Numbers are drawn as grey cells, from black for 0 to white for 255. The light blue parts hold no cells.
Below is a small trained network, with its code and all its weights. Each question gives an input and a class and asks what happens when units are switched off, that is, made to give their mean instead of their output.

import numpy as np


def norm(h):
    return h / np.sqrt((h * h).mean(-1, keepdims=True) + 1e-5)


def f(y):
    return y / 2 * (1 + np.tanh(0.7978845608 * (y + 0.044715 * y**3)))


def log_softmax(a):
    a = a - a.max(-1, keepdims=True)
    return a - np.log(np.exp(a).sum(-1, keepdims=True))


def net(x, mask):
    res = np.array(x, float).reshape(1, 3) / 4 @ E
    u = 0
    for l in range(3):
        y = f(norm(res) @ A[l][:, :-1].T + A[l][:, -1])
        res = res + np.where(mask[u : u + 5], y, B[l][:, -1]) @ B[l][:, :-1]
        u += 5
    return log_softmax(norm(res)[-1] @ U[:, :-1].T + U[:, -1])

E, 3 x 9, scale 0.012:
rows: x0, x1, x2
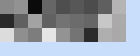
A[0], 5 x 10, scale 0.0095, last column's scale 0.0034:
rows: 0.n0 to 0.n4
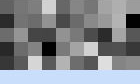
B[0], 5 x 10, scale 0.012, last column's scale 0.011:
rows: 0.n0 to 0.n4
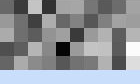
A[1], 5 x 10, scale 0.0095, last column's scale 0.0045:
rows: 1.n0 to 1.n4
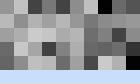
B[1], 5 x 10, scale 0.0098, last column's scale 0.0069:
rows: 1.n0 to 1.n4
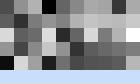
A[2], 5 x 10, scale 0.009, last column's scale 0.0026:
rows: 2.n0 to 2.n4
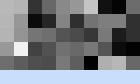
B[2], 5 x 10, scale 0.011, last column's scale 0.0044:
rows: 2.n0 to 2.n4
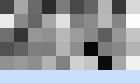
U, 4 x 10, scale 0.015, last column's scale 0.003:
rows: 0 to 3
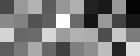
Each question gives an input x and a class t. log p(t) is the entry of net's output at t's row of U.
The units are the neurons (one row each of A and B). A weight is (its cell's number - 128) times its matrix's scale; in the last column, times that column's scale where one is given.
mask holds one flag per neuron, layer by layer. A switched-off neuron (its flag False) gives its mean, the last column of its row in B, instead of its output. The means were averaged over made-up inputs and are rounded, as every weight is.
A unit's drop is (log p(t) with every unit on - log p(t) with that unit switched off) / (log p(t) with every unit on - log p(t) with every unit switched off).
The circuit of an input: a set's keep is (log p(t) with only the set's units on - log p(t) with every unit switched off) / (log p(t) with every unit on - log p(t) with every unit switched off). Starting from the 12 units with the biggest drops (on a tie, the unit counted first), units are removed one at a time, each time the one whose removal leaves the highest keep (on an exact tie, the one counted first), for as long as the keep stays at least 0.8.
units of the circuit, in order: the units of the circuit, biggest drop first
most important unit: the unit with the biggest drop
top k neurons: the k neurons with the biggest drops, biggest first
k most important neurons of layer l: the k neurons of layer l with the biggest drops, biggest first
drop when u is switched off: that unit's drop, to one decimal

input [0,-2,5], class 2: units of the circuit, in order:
0.n3
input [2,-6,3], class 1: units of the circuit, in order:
0.n3, 2.n0
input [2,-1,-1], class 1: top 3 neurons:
0.n2, 1.n2, 1.n1
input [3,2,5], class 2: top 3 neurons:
0.n3, 2.n4, 0.n4
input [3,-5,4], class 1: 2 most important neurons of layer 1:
1.n0, 1.n2
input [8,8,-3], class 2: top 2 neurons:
2.n4, 0.n1
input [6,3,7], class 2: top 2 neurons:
2.n4, 0.n3
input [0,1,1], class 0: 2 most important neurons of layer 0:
0.n3, 0.n2
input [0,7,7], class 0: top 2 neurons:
0.n3, 2.n4
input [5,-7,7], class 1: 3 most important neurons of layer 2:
2.n0, 2.n4, 2.n1
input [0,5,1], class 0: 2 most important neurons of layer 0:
0.n3, 0.n1
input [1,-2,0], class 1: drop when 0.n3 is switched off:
0.4
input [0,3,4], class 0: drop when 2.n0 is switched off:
0.0
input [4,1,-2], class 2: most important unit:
0.n2
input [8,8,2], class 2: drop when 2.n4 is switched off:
0.3
